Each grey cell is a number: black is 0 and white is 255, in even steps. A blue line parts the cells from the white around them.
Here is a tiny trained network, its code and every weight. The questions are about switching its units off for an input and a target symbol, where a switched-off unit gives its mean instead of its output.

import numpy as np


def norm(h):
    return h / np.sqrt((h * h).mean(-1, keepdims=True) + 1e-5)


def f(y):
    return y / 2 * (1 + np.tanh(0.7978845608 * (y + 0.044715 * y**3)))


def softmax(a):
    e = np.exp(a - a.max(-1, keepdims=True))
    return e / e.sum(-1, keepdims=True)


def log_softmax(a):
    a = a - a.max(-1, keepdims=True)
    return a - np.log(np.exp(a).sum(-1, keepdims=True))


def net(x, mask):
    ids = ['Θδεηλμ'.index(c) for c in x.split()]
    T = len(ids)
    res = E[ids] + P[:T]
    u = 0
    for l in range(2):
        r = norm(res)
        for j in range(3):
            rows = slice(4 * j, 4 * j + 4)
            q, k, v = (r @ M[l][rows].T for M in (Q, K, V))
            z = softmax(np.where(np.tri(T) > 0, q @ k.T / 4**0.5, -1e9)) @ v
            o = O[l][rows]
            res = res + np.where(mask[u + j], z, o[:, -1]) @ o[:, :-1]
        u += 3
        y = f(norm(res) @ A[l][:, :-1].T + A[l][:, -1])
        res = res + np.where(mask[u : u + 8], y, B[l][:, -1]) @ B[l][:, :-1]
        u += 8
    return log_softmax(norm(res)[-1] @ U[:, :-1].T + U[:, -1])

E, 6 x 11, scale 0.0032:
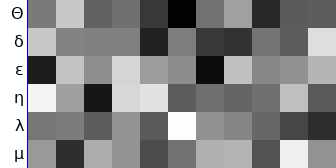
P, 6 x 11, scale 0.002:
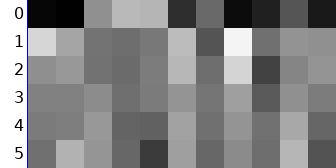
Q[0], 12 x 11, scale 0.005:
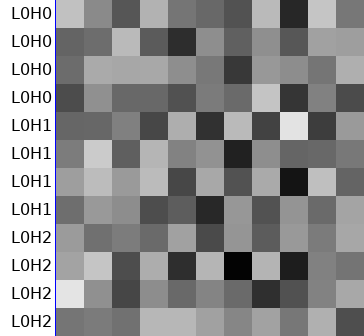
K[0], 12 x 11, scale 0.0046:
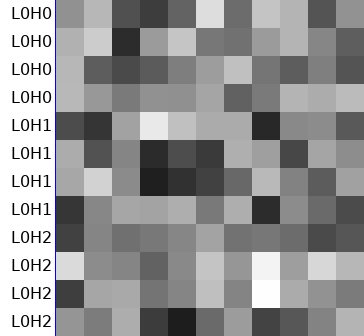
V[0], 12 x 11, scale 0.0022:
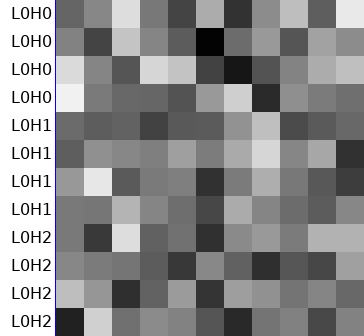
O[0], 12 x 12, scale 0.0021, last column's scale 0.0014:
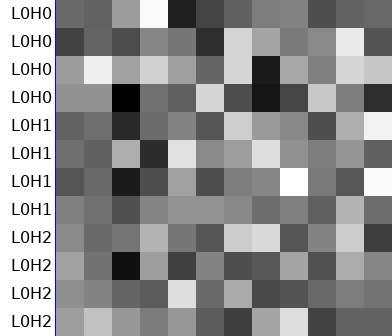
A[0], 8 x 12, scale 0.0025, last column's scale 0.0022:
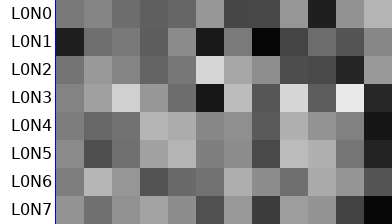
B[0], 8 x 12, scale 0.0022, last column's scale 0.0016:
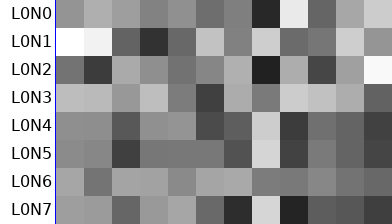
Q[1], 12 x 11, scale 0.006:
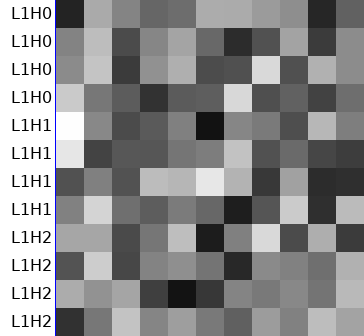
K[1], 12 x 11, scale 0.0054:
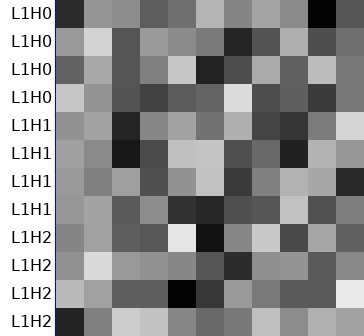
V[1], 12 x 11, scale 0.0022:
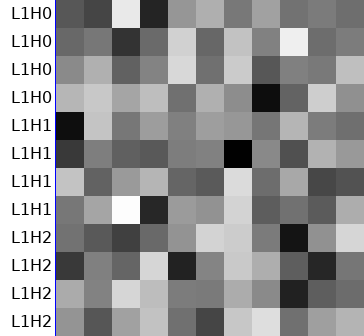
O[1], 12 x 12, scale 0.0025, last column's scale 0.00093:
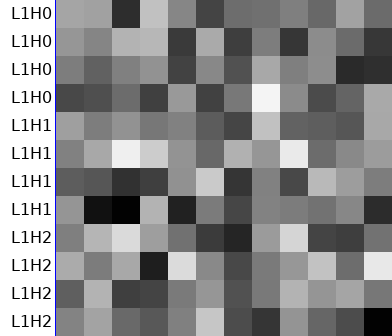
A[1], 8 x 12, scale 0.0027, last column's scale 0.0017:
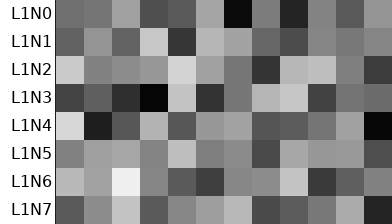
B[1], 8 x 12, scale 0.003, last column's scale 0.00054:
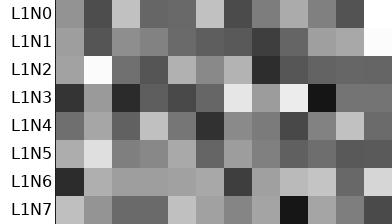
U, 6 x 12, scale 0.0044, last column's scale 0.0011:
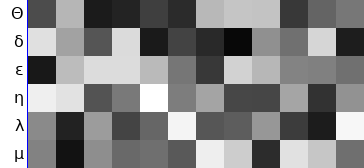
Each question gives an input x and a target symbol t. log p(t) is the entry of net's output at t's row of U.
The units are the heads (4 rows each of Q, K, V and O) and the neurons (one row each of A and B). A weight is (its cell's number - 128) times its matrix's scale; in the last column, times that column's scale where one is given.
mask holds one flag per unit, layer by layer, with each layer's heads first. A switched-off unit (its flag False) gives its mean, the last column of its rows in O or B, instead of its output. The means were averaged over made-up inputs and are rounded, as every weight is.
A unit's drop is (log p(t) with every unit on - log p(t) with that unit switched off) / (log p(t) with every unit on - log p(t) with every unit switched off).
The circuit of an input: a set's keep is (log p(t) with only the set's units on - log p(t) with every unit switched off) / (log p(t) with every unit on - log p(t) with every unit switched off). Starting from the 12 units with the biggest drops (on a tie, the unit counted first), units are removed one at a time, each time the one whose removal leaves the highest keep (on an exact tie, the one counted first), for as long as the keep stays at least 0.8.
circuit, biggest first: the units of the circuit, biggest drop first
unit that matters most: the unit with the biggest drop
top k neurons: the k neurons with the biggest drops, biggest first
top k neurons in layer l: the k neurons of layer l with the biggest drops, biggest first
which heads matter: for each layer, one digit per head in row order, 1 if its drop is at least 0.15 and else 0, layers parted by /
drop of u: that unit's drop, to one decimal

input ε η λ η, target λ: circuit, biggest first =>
L0H0, L1H0
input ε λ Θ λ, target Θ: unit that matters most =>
L0H1
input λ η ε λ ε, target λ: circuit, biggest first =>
L0H0, L1H1, L0N2, L1N0
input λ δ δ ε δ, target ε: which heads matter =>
001 / 100
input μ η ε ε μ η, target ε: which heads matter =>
100 / 100
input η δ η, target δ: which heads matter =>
111 / 001
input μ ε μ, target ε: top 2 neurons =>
L1N6, L0N2
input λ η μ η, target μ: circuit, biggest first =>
L0H2, L1H0
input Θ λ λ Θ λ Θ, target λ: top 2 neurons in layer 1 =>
L1N0, L1N4
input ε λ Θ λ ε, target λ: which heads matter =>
100 / 101
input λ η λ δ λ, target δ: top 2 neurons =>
L1N1, L1N4
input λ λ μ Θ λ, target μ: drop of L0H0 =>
0.1
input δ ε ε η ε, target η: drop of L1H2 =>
0.4
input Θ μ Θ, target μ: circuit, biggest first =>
L0H2
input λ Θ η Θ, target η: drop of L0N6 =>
0.1
